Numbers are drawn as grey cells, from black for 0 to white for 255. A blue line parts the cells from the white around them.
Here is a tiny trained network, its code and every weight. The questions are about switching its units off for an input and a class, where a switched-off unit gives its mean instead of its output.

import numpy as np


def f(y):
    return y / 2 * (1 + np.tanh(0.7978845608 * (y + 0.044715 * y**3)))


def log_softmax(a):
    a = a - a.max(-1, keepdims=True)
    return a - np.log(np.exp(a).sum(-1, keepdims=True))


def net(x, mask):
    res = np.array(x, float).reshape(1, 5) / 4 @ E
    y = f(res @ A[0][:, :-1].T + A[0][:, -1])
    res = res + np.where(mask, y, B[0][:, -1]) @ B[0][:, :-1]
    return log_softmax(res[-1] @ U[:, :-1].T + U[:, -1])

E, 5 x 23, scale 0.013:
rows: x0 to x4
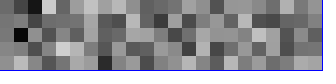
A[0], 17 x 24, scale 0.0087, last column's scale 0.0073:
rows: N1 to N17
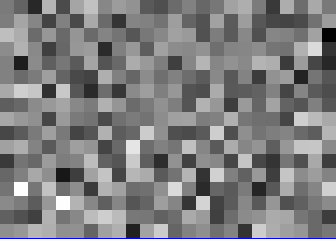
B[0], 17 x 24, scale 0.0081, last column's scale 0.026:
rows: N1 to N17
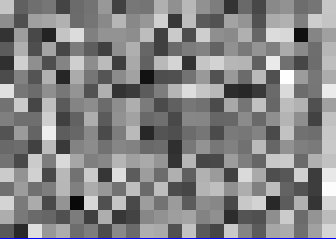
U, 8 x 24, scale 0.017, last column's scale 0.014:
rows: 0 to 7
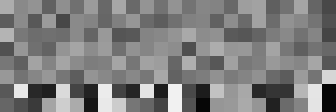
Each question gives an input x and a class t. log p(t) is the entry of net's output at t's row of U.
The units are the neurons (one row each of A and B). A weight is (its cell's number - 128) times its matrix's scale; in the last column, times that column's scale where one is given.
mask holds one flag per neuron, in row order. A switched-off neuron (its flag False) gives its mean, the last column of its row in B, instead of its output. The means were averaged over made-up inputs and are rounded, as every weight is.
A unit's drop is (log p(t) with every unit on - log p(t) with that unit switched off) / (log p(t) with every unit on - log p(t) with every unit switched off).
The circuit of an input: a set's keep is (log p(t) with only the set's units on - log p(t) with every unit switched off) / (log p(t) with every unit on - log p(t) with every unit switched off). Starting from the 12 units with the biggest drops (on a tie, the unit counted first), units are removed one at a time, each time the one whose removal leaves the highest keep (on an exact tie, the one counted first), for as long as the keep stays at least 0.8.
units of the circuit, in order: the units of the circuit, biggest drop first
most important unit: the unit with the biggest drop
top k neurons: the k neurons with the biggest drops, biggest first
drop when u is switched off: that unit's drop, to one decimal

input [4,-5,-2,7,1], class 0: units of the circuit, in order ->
[N15]
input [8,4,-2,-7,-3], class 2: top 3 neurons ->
[N1; N16; N15]
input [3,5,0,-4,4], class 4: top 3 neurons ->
[N12; N15; N7]
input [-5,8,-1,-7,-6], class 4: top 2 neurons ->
[N2; N12]
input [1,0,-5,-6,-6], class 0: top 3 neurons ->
[N13; N11; N4]
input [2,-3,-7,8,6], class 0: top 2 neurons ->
[N15; N5]
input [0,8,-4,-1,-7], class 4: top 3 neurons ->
[N12; N2; N11]
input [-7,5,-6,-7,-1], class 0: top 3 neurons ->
[N13; N16; N1]
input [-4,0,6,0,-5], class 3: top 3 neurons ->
[N5; N11; N9]
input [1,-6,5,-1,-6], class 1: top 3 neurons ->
[N10; N12; N2]
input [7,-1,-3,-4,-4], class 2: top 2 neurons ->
[N16; N1]
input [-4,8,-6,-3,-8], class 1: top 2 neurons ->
[N6; N10]
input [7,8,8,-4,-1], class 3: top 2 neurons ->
[N5; N7]
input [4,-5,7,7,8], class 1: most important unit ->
N13
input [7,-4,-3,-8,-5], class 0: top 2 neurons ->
[N13; N7]
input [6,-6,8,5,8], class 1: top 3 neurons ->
[N14; N11; N4]
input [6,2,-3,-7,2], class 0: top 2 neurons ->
[N13; N7]
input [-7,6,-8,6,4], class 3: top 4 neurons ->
[N14; N3; N13; N1]
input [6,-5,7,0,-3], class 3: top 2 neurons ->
[N5; N7]
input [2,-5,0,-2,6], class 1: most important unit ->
N11
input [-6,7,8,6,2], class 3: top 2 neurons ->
[N5; N13]
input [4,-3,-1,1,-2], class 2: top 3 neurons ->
[N16; N12; N2]
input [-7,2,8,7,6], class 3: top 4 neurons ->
[N5; N13; N1; N16]
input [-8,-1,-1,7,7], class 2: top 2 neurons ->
[N7; N13]
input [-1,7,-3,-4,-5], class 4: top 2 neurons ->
[N12; N2]
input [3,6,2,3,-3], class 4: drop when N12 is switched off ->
1.2
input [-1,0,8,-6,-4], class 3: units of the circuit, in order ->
[N5]
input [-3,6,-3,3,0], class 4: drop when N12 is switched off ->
0.2
